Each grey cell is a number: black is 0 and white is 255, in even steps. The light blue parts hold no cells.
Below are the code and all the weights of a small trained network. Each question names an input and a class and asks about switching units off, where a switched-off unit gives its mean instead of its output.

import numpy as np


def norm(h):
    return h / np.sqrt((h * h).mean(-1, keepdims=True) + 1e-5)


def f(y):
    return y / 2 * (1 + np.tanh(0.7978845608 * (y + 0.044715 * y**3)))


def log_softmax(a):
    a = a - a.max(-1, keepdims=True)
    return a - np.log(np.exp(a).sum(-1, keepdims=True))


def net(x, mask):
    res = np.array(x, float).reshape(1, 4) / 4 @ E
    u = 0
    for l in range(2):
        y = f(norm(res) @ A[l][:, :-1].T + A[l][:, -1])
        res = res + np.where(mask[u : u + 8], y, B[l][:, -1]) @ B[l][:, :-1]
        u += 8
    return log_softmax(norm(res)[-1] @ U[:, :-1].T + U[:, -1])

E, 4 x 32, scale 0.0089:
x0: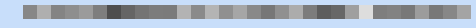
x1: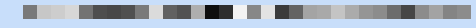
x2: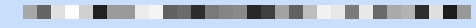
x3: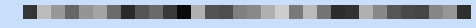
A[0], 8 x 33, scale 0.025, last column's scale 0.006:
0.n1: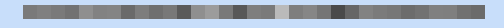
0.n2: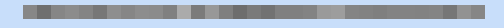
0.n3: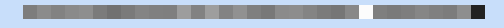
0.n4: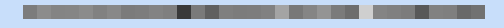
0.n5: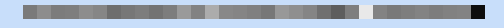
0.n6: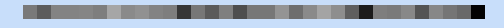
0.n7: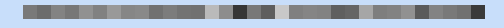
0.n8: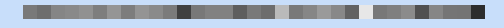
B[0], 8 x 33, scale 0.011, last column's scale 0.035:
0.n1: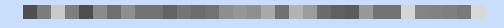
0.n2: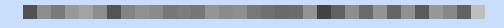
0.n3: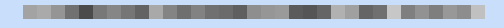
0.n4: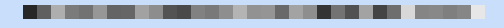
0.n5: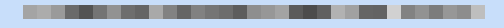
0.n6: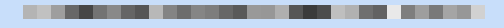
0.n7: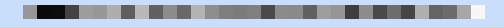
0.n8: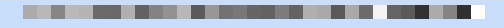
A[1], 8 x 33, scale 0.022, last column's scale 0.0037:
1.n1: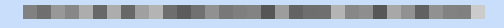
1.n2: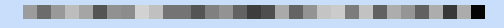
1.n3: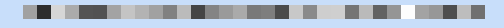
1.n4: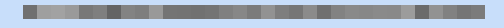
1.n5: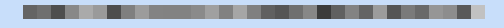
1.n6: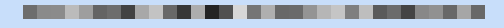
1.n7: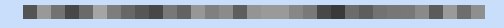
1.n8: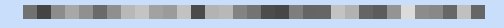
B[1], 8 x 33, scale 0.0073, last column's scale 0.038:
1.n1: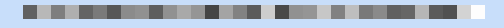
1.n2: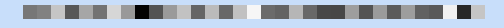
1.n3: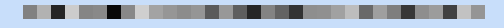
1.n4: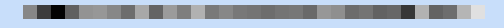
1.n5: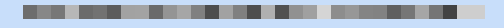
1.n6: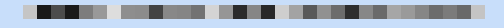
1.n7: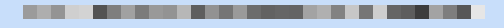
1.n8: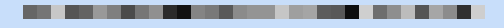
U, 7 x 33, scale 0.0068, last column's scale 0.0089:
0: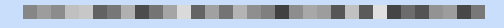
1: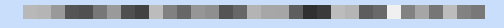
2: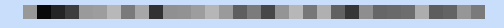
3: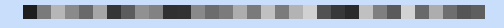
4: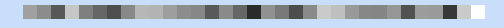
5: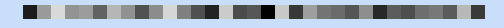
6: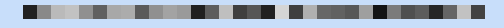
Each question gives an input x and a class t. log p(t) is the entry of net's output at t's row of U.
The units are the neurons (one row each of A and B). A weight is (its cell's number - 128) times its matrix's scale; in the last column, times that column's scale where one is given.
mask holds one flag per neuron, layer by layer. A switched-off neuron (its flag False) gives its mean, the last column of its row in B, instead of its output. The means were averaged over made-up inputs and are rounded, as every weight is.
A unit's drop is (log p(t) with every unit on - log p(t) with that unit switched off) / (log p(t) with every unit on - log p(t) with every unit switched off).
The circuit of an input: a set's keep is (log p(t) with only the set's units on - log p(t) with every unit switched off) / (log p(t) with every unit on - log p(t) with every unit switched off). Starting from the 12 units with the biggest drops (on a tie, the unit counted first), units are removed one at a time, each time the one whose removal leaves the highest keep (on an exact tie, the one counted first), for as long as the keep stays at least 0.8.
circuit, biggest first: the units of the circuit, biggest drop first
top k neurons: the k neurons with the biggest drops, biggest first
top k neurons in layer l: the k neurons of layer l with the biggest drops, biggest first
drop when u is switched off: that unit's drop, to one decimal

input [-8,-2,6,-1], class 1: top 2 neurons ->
0.n6, 1.n7
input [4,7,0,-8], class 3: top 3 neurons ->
1.n8, 0.n8, 0.n6
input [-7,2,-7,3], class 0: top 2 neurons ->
1.n7, 0.n5
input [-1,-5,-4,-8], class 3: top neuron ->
1.n8
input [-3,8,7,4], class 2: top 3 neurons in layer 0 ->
0.n4, 0.n1, 0.n2
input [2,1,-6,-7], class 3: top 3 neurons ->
0.n8, 0.n7, 1.n8
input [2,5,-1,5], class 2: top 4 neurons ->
1.n6, 1.n4, 1.n8, 0.n2
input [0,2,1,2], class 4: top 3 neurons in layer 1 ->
1.n8, 1.n5, 1.n4
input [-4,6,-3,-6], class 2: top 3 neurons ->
0.n8, 0.n1, 1.n6
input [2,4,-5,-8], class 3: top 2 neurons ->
0.n8, 1.n8
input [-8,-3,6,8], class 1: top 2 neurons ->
0.n6, 0.n2
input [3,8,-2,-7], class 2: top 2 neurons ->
0.n8, 1.n6
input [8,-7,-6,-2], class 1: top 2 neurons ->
0.n5, 0.n8
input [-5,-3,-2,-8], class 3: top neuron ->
1.n8
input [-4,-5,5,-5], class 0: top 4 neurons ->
1.n2, 0.n4, 0.n1, 1.n6
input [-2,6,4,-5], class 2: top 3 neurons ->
0.n8, 1.n6, 0.n1
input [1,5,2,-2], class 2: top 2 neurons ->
0.n8, 1.n6
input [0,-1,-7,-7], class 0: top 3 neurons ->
0.n7, 1.n7, 0.n4
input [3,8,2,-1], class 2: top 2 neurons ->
1.n6, 0.n1
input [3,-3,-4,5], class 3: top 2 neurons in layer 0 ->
0.n1, 0.n8
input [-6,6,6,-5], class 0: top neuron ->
1.n2
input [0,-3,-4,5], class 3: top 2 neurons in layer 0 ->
0.n1, 0.n8
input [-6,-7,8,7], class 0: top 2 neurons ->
0.n8, 1.n2
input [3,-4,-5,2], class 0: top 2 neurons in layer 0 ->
0.n4, 0.n6
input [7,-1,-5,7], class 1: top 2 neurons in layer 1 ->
1.n8, 1.n5
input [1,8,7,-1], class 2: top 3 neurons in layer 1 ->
1.n6, 1.n4, 1.n7
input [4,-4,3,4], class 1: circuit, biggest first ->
0.n5
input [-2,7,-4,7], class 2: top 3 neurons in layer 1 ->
1.n6, 1.n8, 1.n4
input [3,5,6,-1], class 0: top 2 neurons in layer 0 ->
0.n8, 0.n7
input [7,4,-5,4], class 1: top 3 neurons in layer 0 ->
0.n5, 0.n8, 0.n2
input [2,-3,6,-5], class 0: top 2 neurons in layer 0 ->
0.n4, 0.n1
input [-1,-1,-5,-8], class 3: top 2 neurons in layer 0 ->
0.n8, 0.n7
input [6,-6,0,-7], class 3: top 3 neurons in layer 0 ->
0.n6, 0.n2, 0.n8
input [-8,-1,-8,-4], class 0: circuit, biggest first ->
1.n7
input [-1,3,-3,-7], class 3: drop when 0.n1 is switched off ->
0.2
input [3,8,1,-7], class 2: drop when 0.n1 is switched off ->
0.3
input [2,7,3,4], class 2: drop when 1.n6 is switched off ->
0.6
